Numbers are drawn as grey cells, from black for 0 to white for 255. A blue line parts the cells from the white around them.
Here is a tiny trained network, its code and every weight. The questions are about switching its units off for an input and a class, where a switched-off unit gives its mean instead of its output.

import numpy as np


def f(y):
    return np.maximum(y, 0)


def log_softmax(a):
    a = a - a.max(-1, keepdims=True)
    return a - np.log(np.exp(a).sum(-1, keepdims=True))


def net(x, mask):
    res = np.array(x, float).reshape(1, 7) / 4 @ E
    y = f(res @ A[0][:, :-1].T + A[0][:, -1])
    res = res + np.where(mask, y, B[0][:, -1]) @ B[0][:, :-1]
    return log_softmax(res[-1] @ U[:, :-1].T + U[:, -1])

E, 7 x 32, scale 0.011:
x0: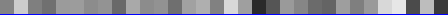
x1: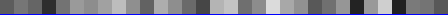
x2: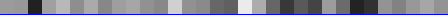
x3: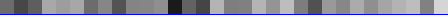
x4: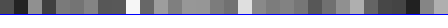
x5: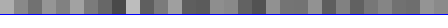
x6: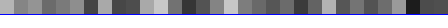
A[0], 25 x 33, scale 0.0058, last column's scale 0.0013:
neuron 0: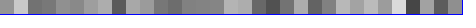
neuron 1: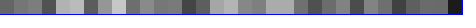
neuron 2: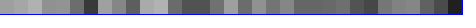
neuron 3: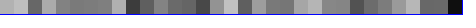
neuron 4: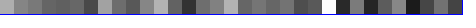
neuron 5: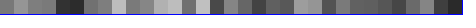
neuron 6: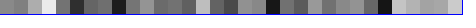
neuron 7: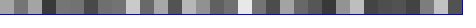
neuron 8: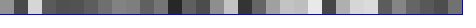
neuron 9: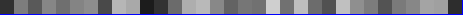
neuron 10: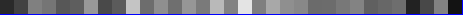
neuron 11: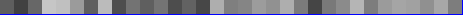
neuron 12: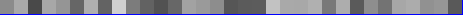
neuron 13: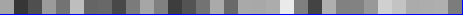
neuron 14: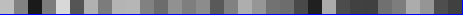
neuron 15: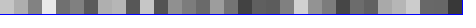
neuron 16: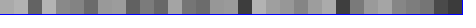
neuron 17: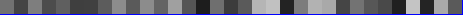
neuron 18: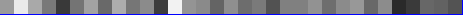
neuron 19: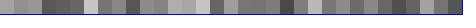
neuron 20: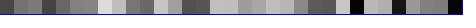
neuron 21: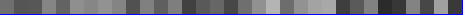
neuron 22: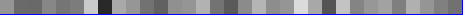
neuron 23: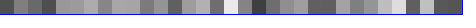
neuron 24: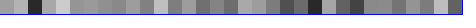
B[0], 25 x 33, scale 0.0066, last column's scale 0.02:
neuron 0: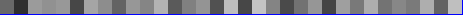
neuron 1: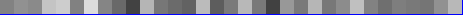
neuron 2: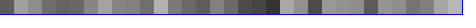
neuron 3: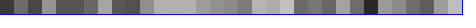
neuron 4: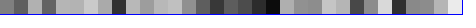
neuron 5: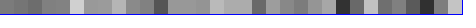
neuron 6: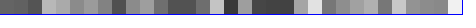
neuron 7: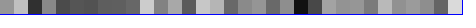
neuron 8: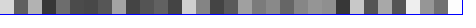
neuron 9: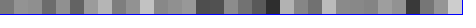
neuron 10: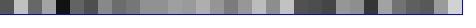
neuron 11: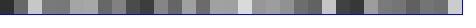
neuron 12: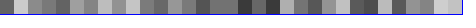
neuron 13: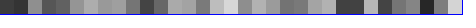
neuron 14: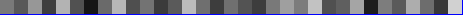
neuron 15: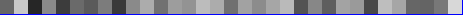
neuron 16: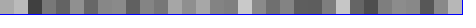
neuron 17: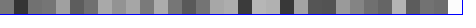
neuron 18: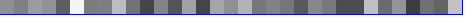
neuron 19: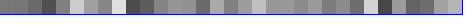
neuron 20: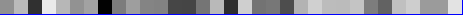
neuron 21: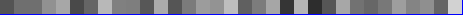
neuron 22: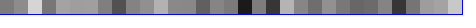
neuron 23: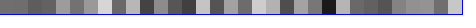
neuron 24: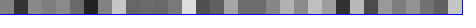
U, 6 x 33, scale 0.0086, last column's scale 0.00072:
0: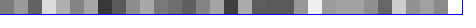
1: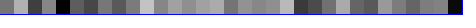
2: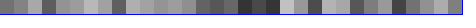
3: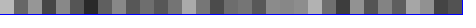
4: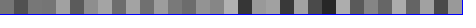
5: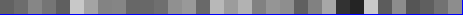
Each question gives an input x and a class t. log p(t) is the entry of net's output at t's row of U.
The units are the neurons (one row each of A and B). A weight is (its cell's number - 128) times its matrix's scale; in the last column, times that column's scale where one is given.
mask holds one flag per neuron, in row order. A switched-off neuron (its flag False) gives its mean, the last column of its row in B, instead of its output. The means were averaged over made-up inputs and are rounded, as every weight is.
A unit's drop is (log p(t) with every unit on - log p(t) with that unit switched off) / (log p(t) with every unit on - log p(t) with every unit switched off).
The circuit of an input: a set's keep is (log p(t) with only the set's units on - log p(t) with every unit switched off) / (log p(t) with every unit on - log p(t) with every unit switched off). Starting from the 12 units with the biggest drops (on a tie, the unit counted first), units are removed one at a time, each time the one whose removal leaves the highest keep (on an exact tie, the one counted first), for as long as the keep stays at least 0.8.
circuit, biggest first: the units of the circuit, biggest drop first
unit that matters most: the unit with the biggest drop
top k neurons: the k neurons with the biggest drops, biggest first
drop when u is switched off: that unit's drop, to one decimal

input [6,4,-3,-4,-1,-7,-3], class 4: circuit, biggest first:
(neuron 23)
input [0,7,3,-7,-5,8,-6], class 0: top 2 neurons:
(neuron 20; neuron 13)
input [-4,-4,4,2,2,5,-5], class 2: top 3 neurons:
(neuron 20; neuron 8; neuron 22)
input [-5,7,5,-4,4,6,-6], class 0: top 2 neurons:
(neuron 20; neuron 4)
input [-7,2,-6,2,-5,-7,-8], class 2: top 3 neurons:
(neuron 12; neuron 22; neuron 9)
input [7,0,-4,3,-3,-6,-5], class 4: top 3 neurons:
(neuron 23; neuron 4; neuron 0)
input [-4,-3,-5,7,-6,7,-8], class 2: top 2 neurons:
(neuron 12; neuron 22)
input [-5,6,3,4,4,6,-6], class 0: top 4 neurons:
(neuron 20; neuron 4; neuron 1; neuron 2)
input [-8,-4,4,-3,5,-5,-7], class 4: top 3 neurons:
(neuron 17; neuron 4; neuron 21)
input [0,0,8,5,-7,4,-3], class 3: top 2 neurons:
(neuron 14; neuron 24)
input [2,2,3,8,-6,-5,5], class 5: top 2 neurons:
(neuron 13; neuron 11)
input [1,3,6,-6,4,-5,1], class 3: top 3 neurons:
(neuron 14; neuron 13; neuron 11)
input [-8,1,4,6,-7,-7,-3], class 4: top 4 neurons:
(neuron 17; neuron 21; neuron 7; neuron 10)
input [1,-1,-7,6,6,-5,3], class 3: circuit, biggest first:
(neuron 8)
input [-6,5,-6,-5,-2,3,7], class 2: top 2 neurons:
(neuron 4; neuron 2)
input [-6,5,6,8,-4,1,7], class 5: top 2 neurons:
(neuron 13; neuron 11)
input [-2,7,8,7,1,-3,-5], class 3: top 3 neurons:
(neuron 14; neuron 24; neuron 6)
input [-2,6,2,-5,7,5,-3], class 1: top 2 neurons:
(neuron 10; neuron 6)
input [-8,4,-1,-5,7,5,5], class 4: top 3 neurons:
(neuron 17; neuron 21; neuron 15)
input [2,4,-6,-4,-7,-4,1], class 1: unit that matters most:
neuron 15
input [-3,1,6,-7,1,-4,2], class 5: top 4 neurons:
(neuron 8; neuron 5; neuron 18; neuron 19)
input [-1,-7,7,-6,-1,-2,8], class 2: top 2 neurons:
(neuron 4; neuron 20)
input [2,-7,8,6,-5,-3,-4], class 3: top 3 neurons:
(neuron 14; neuron 24; neuron 20)
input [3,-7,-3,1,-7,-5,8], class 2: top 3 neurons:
(neuron 4; neuron 20; neuron 2)
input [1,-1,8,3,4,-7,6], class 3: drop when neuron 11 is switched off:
0.0
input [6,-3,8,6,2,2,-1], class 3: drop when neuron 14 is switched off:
0.4
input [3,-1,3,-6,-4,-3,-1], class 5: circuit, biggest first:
(neuron 18)
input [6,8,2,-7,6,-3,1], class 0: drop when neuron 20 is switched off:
1.4
